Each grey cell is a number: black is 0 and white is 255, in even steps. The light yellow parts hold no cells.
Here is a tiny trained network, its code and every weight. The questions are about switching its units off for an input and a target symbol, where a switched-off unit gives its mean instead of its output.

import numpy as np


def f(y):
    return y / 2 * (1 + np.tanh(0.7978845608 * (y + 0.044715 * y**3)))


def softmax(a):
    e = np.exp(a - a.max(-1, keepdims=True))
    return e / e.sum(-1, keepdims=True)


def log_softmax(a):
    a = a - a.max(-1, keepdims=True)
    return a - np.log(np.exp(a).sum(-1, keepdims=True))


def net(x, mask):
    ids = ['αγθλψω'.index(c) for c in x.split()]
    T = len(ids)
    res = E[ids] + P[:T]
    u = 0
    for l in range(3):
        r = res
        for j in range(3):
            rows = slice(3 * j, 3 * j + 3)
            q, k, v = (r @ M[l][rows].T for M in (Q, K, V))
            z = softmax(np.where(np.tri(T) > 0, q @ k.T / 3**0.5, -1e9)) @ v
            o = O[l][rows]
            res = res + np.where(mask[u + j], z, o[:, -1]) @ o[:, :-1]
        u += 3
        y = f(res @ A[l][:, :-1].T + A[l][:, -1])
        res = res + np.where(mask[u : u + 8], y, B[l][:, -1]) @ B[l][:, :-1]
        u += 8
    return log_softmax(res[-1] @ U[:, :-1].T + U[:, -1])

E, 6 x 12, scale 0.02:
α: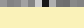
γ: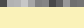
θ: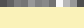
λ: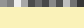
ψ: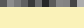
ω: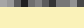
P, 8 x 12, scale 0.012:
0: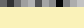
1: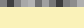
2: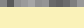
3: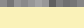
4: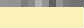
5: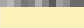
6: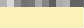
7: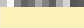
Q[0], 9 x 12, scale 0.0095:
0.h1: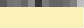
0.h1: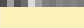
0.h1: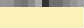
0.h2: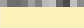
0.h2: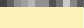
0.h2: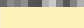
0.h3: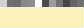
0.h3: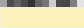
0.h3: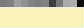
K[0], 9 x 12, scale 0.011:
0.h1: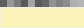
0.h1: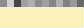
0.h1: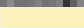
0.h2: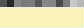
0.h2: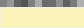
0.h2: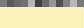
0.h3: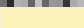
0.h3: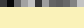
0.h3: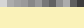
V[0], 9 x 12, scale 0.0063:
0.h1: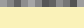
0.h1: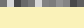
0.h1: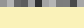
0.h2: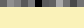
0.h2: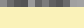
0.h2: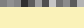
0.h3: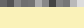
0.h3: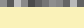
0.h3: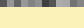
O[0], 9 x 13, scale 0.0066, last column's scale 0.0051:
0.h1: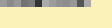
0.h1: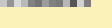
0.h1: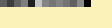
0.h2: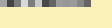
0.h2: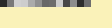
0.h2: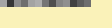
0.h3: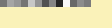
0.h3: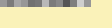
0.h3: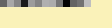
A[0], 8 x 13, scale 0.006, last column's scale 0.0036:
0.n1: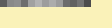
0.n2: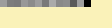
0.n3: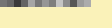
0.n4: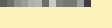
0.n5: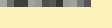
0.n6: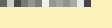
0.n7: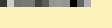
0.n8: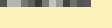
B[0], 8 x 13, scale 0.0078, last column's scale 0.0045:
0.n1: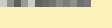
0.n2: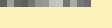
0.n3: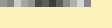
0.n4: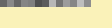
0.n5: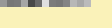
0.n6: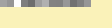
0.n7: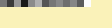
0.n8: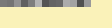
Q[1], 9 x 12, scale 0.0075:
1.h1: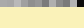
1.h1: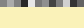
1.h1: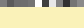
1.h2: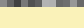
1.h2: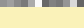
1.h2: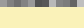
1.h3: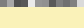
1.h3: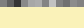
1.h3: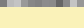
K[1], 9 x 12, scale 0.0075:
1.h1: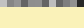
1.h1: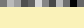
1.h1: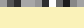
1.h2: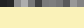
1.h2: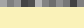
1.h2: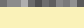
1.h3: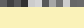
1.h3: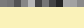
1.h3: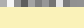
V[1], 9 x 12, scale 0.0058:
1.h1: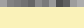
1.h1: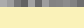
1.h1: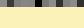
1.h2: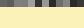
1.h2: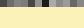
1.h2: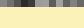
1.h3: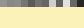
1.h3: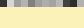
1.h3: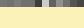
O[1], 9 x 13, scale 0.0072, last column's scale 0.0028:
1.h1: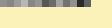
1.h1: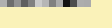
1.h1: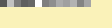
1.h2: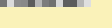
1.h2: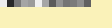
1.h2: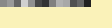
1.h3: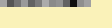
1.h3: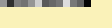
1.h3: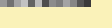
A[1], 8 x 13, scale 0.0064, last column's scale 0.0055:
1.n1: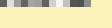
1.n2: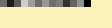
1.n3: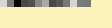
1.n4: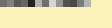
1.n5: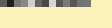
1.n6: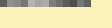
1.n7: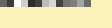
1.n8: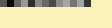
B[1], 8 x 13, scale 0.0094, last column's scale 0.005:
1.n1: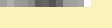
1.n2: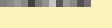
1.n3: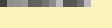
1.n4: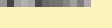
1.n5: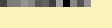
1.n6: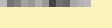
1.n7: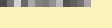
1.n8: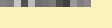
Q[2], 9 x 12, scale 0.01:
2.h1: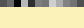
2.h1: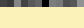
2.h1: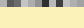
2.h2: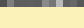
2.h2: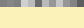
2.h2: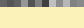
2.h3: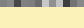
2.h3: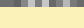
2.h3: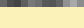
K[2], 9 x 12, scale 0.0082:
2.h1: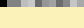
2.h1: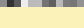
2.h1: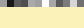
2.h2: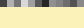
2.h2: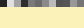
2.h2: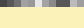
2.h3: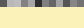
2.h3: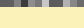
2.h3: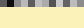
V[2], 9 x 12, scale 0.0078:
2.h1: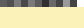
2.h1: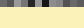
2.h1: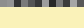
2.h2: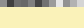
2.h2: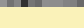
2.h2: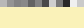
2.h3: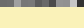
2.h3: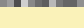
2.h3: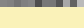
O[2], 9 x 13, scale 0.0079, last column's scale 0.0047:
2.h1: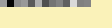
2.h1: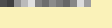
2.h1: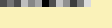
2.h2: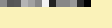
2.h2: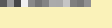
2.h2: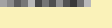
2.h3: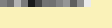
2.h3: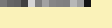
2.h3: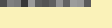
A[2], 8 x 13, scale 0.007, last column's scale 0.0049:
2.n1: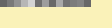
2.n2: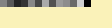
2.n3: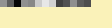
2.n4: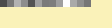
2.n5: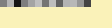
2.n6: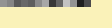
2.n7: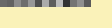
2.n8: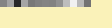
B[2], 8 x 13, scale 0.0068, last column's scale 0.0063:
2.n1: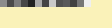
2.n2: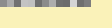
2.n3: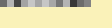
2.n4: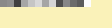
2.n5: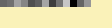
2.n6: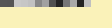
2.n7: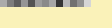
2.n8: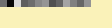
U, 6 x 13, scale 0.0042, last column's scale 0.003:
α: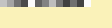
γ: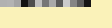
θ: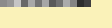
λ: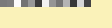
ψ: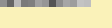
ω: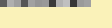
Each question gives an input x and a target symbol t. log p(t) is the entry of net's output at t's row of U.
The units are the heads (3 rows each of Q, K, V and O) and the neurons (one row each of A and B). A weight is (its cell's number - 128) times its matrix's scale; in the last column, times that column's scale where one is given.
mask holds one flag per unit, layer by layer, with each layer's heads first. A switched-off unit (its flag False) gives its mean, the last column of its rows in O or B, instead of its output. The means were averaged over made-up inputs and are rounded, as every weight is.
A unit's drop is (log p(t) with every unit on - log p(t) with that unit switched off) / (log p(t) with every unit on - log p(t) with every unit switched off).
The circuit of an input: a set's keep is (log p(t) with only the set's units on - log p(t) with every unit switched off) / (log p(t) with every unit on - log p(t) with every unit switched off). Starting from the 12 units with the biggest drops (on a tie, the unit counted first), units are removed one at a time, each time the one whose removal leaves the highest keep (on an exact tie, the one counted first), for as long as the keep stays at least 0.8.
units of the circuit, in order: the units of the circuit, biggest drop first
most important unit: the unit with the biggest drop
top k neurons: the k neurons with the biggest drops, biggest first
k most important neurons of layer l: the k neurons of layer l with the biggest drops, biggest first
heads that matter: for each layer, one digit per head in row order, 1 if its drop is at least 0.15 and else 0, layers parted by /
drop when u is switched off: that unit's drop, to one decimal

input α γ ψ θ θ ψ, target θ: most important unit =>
0.h2
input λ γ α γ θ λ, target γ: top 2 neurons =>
(0.n6, 1.n6)
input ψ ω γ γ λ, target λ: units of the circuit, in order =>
(2.h1, 1.n7)
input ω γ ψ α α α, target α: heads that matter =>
000 / 000 / 000
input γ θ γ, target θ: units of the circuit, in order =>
(2.h2, 2.h1, 2.n6)
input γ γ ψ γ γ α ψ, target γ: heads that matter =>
010 / 010 / 110
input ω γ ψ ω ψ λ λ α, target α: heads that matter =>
001 / 100 / 001
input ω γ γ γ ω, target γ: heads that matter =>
010 / 000 / 110
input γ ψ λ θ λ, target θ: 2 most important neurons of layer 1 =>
(1.n7, 1.n3)
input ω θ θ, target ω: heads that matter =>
000 / 001 / 100
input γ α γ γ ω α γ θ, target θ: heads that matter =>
000 / 000 / 110
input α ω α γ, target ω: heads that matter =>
000 / 000 / 100
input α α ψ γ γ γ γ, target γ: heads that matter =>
000 / 000 / 110
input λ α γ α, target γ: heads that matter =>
010 / 100 / 110
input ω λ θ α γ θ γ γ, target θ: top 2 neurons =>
(2.n6, 1.n1)
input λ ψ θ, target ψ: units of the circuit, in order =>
(2.h1)
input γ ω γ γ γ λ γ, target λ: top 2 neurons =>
(1.n7, 0.n6)
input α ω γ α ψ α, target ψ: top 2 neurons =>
(1.n3, 0.n7)
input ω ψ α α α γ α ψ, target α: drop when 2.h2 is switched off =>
0.1
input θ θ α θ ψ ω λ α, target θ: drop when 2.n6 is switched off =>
0.2
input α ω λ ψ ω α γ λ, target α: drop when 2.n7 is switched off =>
0.0
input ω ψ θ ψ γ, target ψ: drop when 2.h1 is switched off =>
0.7
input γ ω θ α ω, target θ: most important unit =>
1.h2
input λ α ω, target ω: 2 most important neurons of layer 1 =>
(1.n3, 1.n4)
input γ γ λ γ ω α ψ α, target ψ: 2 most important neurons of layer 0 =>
(0.n7, 0.n4)
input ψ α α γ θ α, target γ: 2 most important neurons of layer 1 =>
(1.n6, 1.n5)
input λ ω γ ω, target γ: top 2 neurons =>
(0.n5, 1.n1)
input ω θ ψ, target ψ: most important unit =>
1.h2
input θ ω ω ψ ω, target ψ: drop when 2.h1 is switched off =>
0.7
